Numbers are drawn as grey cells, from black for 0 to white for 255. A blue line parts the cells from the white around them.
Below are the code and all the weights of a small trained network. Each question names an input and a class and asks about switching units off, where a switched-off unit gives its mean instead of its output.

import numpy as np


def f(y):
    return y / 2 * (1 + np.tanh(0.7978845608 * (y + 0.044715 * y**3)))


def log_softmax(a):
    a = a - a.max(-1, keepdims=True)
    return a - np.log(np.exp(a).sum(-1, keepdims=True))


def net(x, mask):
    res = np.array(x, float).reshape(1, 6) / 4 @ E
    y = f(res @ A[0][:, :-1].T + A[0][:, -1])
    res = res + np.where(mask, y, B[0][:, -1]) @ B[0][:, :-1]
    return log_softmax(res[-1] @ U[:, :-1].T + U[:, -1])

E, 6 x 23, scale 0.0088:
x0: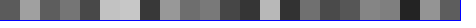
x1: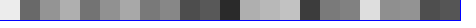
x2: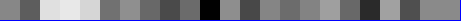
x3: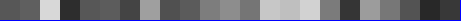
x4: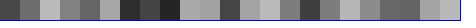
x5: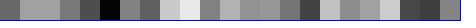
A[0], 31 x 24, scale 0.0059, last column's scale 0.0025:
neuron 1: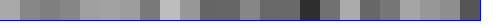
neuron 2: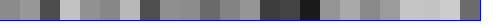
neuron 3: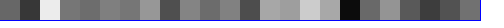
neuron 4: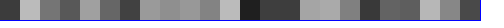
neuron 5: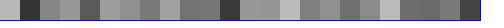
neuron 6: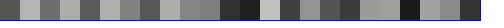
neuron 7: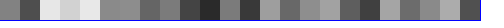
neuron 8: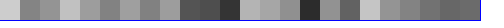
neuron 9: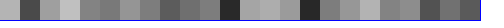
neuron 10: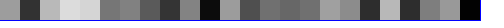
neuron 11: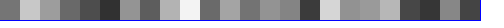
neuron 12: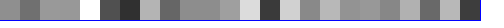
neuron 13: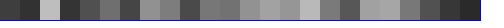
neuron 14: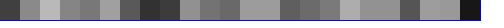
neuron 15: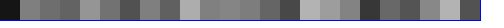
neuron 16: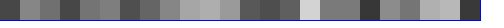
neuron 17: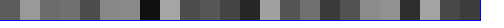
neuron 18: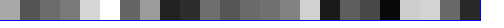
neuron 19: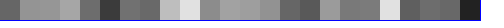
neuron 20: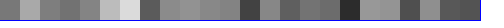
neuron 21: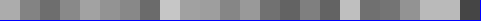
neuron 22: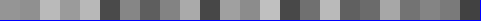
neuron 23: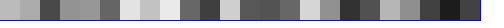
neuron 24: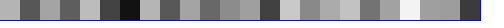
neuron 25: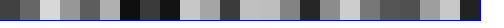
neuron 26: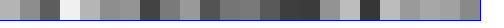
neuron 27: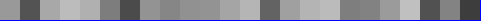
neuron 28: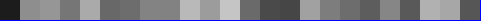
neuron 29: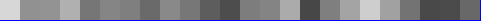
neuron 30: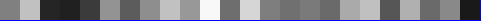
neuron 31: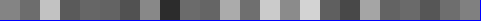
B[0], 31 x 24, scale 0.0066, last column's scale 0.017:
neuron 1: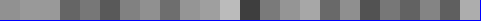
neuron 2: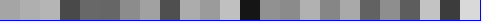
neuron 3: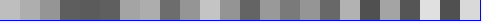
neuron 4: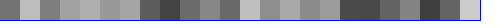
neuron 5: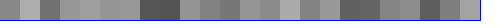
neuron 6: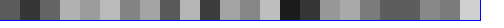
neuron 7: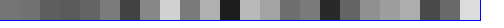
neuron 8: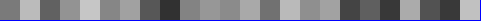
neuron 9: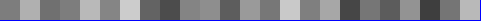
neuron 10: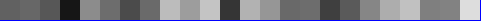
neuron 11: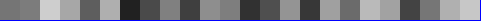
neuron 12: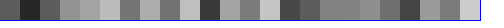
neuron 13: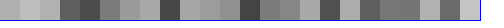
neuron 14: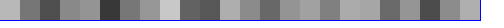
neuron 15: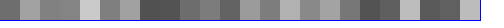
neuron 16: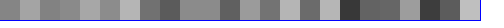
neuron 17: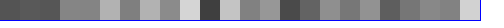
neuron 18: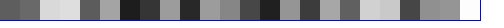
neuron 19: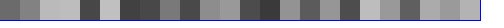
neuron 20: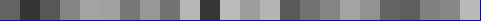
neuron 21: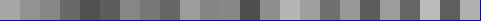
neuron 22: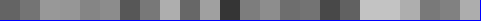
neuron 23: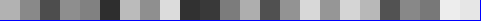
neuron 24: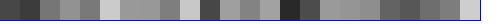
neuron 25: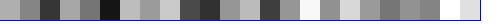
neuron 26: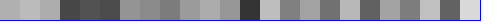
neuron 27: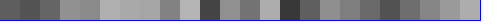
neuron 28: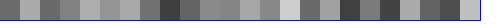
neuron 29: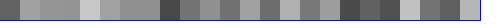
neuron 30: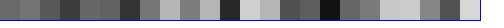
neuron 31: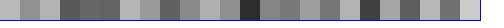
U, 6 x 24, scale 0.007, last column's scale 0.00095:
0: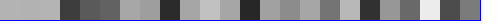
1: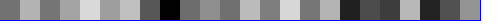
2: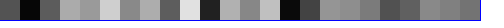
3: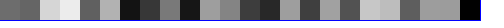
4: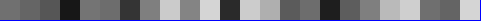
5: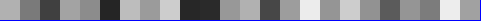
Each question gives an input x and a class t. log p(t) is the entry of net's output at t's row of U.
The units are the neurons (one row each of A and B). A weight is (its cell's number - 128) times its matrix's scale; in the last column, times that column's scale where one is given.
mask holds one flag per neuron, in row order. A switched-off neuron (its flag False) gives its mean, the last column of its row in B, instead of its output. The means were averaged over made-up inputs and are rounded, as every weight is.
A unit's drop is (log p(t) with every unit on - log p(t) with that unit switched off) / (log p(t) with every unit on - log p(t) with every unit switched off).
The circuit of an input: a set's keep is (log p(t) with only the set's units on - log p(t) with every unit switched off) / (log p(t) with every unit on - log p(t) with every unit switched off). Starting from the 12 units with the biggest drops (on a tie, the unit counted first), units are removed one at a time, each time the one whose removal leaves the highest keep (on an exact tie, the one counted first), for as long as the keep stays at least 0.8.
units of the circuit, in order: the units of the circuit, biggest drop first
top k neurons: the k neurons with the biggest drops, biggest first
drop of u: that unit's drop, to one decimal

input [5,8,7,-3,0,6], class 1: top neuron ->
[neuron 8]
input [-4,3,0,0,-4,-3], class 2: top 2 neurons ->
[neuron 25; neuron 12]
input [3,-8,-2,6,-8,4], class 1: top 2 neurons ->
[neuron 4; neuron 25]
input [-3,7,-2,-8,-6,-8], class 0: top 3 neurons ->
[neuron 2; neuron 26; neuron 1]
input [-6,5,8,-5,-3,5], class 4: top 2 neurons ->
[neuron 10; neuron 7]
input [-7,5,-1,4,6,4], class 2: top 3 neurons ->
[neuron 12; neuron 24; neuron 23]
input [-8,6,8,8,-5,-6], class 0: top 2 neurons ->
[neuron 3; neuron 31]
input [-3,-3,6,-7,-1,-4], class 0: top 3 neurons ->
[neuron 2; neuron 26; neuron 30]
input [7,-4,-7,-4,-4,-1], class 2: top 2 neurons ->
[neuron 6; neuron 20]
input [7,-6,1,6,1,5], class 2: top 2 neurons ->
[neuron 6; neuron 17]
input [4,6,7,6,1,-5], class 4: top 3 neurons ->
[neuron 7; neuron 10; neuron 2]
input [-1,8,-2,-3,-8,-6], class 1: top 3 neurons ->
[neuron 8; neuron 25; neuron 29]
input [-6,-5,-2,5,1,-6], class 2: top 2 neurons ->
[neuron 24; neuron 12]
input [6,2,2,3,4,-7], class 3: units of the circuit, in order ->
[neuron 18]
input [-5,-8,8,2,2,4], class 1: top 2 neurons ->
[neuron 28; neuron 4]
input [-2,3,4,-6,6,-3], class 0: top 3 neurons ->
[neuron 26; neuron 2; neuron 23]
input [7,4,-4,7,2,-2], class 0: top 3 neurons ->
[neuron 13; neuron 31; neuron 3]
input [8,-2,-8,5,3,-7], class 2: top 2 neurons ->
[neuron 6; neuron 17]
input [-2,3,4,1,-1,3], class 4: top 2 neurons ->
[neuron 18; neuron 10]
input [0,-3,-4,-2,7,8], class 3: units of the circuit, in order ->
[neuron 11]
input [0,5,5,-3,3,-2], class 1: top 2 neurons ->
[neuron 8; neuron 9]
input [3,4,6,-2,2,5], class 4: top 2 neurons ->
[neuron 10; neuron 18]
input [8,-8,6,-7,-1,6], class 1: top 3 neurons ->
[neuron 4; neuron 28; neuron 15]
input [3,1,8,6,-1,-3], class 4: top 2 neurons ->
[neuron 7; neuron 10]
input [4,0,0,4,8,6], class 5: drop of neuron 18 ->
0.2
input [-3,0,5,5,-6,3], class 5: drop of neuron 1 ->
0.1
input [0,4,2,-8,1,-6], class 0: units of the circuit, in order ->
[neuron 26]
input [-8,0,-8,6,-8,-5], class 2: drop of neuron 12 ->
0.6
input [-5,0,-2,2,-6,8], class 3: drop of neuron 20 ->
0.0
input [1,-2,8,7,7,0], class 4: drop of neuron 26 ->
0.1
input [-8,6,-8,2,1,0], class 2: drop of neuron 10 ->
0.3
